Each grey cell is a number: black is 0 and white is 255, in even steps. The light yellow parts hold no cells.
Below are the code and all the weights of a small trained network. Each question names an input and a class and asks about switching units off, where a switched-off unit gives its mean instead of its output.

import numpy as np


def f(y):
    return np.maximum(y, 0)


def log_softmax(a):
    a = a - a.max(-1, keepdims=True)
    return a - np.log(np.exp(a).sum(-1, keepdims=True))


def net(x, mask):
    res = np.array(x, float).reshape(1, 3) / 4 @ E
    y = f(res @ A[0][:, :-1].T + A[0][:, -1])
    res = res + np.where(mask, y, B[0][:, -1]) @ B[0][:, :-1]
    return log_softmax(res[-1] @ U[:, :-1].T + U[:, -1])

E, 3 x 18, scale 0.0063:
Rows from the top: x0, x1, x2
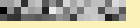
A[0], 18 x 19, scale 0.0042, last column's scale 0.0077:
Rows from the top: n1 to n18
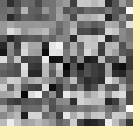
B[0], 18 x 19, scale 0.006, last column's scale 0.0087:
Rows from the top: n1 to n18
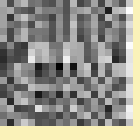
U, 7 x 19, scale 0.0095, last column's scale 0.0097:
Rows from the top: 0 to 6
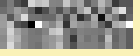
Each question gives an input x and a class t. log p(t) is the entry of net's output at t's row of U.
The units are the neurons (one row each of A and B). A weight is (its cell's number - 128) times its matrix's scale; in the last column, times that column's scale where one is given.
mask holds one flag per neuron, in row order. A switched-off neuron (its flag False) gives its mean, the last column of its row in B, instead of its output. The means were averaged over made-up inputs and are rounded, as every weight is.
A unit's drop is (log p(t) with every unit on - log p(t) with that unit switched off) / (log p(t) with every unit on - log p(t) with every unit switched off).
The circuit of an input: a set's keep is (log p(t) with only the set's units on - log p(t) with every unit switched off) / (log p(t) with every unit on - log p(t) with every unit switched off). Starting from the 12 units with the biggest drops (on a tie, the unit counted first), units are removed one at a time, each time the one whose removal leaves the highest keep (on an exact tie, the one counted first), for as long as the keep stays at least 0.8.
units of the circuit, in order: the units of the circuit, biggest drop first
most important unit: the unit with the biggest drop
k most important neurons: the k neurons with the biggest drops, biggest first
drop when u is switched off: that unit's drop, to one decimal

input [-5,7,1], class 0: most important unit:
n8
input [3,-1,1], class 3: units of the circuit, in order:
(n10 n9)
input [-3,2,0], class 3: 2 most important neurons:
(n14 n9)
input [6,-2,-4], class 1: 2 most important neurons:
(n14 n17)
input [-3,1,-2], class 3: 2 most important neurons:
(n14 n17)
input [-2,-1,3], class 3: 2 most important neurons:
(n18 n12)
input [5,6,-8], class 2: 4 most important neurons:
(n18 n12 n5 n9)
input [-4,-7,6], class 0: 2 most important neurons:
(n9 n13)
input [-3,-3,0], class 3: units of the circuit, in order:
(n8 n14 n16)
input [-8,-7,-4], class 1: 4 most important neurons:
(n10 n11 n7 n8)
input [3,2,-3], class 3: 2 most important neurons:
(n10 n11)
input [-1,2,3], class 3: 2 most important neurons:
(n9 n18)
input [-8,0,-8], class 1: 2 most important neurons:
(n10 n11)
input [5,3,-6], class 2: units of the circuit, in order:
(n18)
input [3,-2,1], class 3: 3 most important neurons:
(n10 n11 n16)
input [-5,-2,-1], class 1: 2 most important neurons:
(n10 n11)
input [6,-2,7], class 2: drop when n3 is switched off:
0.2
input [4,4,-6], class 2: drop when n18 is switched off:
0.2
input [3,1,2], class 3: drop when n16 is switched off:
-0.1
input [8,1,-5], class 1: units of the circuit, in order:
(n14)
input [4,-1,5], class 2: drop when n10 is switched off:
0.2
